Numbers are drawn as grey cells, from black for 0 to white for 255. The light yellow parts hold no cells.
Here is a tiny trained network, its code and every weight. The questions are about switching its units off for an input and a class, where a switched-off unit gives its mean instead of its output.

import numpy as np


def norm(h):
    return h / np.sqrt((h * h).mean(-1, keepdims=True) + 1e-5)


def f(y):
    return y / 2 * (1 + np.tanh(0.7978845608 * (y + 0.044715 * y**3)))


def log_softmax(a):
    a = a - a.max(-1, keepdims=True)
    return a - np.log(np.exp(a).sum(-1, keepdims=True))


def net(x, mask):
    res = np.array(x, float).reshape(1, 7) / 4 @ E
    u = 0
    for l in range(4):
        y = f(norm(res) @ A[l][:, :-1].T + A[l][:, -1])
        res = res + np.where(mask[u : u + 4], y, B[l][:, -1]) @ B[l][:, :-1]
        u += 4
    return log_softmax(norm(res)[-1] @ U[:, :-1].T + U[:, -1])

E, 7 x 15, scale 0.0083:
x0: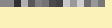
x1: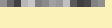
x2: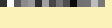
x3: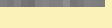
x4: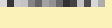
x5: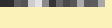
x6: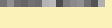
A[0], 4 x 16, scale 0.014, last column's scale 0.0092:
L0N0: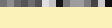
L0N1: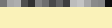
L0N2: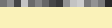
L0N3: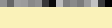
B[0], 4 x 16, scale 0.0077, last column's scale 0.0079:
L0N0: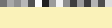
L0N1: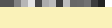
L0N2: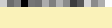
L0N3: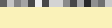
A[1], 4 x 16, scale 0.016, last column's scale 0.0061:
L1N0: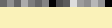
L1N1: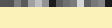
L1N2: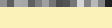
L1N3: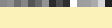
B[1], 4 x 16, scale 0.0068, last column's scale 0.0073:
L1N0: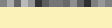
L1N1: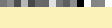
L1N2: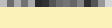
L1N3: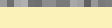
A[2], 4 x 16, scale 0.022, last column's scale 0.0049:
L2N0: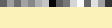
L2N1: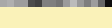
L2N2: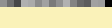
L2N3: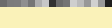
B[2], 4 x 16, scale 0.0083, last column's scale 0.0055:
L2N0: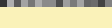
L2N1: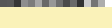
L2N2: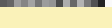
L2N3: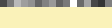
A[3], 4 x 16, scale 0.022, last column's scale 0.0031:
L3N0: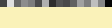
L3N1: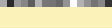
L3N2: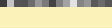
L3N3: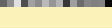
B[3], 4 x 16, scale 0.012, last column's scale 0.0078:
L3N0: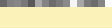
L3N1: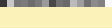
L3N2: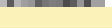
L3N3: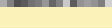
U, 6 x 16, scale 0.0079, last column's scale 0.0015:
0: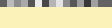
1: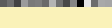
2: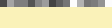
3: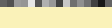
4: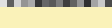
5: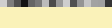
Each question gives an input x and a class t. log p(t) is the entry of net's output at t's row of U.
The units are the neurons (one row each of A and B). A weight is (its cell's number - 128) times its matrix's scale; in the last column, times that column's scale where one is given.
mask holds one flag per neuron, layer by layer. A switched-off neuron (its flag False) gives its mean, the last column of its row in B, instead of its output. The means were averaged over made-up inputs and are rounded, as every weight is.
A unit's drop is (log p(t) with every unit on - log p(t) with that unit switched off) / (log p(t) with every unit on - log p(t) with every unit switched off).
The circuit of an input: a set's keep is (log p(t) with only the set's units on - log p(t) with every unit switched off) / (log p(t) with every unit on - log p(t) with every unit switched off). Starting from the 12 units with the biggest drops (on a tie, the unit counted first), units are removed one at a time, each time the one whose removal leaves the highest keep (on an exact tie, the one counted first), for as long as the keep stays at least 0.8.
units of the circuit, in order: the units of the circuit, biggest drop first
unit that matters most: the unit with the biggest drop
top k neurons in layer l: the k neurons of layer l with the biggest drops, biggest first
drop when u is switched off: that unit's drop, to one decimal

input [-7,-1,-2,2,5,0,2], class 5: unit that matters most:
L3N3
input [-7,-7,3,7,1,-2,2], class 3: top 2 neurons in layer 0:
(L0N1; L0N2)
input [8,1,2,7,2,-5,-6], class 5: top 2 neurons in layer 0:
(L0N2; L0N0)
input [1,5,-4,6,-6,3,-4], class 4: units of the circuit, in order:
(L3N2; L0N1; L0N0)
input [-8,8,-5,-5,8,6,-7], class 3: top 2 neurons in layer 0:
(L0N2; L0N0)
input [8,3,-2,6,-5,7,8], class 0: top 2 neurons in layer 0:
(L0N0; L0N1)
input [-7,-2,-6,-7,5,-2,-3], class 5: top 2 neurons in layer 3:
(L3N3; L3N0)
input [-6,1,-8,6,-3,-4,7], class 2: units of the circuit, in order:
(L3N1; L1N1)
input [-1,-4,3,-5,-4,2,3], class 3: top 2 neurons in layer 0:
(L0N1; L0N3)
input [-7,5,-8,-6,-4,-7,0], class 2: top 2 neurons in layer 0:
(L0N2; L0N1)
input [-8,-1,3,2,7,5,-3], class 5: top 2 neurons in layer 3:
(L3N3; L3N2)
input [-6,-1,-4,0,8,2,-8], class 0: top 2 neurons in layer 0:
(L0N3; L0N2)
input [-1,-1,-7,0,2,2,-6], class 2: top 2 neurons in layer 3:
(L3N1; L3N2)
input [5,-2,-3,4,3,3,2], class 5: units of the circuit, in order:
(L0N2)
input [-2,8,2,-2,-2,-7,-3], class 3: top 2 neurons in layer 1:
(L1N1; L1N2)
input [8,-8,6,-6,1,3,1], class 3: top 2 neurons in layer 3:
(L3N3; L3N1)
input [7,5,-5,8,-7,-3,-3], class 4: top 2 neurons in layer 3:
(L3N2; L3N0)
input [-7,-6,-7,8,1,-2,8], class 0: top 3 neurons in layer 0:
(L0N0; L0N2; L0N1)
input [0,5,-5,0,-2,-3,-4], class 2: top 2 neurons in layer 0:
(L0N1; L0N0)
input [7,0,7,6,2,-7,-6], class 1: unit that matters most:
L2N1
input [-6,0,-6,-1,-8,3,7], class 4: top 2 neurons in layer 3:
(L3N2; L3N0)
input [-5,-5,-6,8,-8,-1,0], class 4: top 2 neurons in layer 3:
(L3N2; L3N0)
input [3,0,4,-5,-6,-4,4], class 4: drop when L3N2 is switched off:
1.1
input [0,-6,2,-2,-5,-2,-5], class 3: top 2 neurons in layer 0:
(L0N1; L0N0)
